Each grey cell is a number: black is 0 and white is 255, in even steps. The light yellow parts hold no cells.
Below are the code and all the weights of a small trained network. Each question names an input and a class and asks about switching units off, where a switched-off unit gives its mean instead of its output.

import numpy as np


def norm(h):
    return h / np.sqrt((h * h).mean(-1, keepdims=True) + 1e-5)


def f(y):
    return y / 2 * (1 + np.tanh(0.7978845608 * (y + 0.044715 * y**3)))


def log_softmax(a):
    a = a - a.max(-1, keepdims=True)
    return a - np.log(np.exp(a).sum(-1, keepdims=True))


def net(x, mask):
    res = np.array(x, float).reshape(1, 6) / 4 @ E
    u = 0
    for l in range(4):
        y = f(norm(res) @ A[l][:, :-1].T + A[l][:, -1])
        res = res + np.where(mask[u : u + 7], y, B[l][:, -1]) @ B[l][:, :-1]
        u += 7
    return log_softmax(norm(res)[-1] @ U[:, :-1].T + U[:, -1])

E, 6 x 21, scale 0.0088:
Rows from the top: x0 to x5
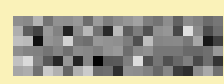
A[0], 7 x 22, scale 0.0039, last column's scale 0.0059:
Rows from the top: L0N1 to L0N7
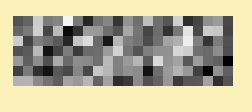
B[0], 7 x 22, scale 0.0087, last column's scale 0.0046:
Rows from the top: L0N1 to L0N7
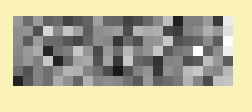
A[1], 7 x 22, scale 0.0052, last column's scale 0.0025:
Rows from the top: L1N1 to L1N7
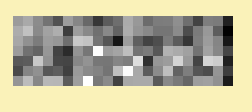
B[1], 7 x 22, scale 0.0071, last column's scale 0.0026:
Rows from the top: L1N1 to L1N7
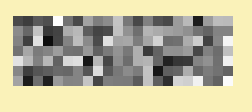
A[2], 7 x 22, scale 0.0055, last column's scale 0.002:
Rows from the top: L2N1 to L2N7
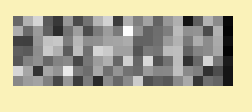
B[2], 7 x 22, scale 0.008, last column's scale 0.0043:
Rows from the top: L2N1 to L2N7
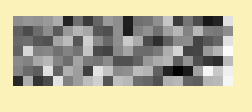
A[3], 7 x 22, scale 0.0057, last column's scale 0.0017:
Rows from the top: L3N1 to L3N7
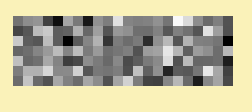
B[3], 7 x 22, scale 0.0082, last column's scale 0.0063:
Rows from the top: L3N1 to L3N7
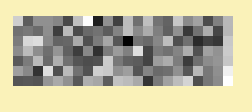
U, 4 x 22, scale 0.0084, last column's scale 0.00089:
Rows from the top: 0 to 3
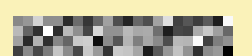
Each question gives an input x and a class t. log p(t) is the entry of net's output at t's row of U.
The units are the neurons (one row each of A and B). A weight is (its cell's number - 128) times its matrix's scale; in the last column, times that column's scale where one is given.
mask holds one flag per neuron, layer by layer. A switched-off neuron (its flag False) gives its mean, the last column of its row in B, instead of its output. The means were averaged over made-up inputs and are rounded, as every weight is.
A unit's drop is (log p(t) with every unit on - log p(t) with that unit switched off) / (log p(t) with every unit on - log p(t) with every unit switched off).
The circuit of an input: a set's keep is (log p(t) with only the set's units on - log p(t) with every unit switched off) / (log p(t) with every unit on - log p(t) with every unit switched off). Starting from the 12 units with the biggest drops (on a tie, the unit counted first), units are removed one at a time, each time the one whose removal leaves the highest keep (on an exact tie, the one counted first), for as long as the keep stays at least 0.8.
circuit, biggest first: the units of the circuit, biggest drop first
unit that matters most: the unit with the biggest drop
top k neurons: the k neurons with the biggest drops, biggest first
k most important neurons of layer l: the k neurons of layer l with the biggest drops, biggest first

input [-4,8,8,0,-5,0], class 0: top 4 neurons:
(L0N3 L3N3 L0N2 L1N5)
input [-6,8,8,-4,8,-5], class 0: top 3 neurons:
(L0N3 L3N3 L0N2)
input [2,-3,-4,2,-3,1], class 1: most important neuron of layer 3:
(L3N6)
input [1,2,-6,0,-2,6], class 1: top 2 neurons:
(L0N2 L1N5)
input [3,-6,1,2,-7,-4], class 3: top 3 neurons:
(L2N4 L0N3 L2N3)
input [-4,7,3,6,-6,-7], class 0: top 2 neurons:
(L0N3 L3N3)
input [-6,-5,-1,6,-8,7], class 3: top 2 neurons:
(L2N4 L0N4)
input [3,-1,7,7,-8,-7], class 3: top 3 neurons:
(L2N4 L2N3 L0N2)
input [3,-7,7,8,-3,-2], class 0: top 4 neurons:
(L2N1 L0N1 L0N2 L2N5)
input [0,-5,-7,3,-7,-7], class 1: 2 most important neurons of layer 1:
(L1N5 L1N7)
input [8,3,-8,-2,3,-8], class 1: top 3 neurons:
(L0N2 L1N5 L3N6)
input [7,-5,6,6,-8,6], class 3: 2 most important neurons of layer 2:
(L2N4 L2N3)
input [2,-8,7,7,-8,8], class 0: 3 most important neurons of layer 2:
(L2N5 L2N1 L2N7)
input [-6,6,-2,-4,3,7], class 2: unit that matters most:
L1N3
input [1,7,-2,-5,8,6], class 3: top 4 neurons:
(L2N7 L0N1 L2N1 L3N7)
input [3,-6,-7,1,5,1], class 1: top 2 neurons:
(L1N5 L0N3)
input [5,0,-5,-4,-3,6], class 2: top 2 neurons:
(L1N7 L1N3)
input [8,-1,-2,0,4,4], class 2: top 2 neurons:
(L1N7 L2N4)
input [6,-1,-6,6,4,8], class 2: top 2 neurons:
(L1N7 L1N3)
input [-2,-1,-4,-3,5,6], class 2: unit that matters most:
L1N7
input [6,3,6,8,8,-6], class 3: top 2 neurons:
(L2N7 L0N2)
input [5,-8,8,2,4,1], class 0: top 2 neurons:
(L2N1 L0N1)
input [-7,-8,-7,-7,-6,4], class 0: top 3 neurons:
(L2N1 L2N5 L0N1)
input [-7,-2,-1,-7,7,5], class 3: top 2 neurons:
(L2N7 L0N4)
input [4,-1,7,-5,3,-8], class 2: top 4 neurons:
(L0N4 L3N1 L0N2 L1N5)
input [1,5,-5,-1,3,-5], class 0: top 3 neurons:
(L0N3 L2N6 L1N3)
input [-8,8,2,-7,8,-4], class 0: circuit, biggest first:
(L3N3)
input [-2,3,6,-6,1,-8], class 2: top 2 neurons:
(L0N4 L3N1)
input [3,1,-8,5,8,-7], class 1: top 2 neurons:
(L1N5 L0N2)
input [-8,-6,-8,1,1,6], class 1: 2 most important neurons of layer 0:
(L0N3 L0N2)
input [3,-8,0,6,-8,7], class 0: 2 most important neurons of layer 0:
(L0N1 L0N7)
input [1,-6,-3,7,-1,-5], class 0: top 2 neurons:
(L2N1 L0N1)
